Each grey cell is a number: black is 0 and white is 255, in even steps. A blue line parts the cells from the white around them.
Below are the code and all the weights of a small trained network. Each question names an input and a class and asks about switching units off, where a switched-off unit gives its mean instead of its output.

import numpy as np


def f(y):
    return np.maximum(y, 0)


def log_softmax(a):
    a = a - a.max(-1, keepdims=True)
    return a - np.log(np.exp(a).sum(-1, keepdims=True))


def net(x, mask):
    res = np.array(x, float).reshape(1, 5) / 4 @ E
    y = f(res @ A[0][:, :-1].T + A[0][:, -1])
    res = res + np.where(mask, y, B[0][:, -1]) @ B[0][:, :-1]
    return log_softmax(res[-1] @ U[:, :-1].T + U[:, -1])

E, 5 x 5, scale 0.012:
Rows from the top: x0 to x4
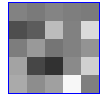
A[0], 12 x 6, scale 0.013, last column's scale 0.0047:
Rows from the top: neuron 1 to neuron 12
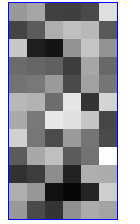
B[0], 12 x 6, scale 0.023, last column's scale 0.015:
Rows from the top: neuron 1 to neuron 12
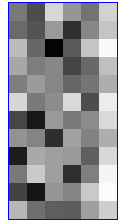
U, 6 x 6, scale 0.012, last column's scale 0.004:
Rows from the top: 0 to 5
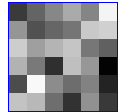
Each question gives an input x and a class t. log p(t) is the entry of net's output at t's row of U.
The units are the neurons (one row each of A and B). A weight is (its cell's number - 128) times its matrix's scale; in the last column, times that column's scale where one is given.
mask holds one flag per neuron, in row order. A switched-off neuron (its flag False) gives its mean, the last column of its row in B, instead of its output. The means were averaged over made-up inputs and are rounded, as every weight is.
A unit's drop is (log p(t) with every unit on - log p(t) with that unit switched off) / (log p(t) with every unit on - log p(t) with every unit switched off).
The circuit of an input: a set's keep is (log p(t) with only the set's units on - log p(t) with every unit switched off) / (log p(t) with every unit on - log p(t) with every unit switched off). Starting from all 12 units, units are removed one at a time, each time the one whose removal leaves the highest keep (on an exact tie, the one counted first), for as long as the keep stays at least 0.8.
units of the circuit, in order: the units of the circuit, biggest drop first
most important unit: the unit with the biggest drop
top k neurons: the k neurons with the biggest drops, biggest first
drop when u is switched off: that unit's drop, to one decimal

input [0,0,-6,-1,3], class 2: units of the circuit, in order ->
[neuron 11; neuron 3]
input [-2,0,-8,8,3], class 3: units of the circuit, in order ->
[neuron 11; neuron 8]
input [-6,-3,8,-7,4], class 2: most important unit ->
neuron 6
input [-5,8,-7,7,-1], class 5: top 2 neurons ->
[neuron 10; neuron 11]
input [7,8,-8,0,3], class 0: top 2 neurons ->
[neuron 3; neuron 7]
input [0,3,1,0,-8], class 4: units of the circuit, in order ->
[neuron 3; neuron 10]
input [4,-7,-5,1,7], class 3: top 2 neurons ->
[neuron 8; neuron 10]
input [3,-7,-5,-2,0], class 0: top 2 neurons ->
[neuron 11; neuron 3]
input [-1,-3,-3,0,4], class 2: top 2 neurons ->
[neuron 3; neuron 6]
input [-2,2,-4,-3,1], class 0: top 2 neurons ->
[neuron 10; neuron 3]
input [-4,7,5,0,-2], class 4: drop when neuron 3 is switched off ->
0.2
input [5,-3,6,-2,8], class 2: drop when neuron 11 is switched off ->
0.0
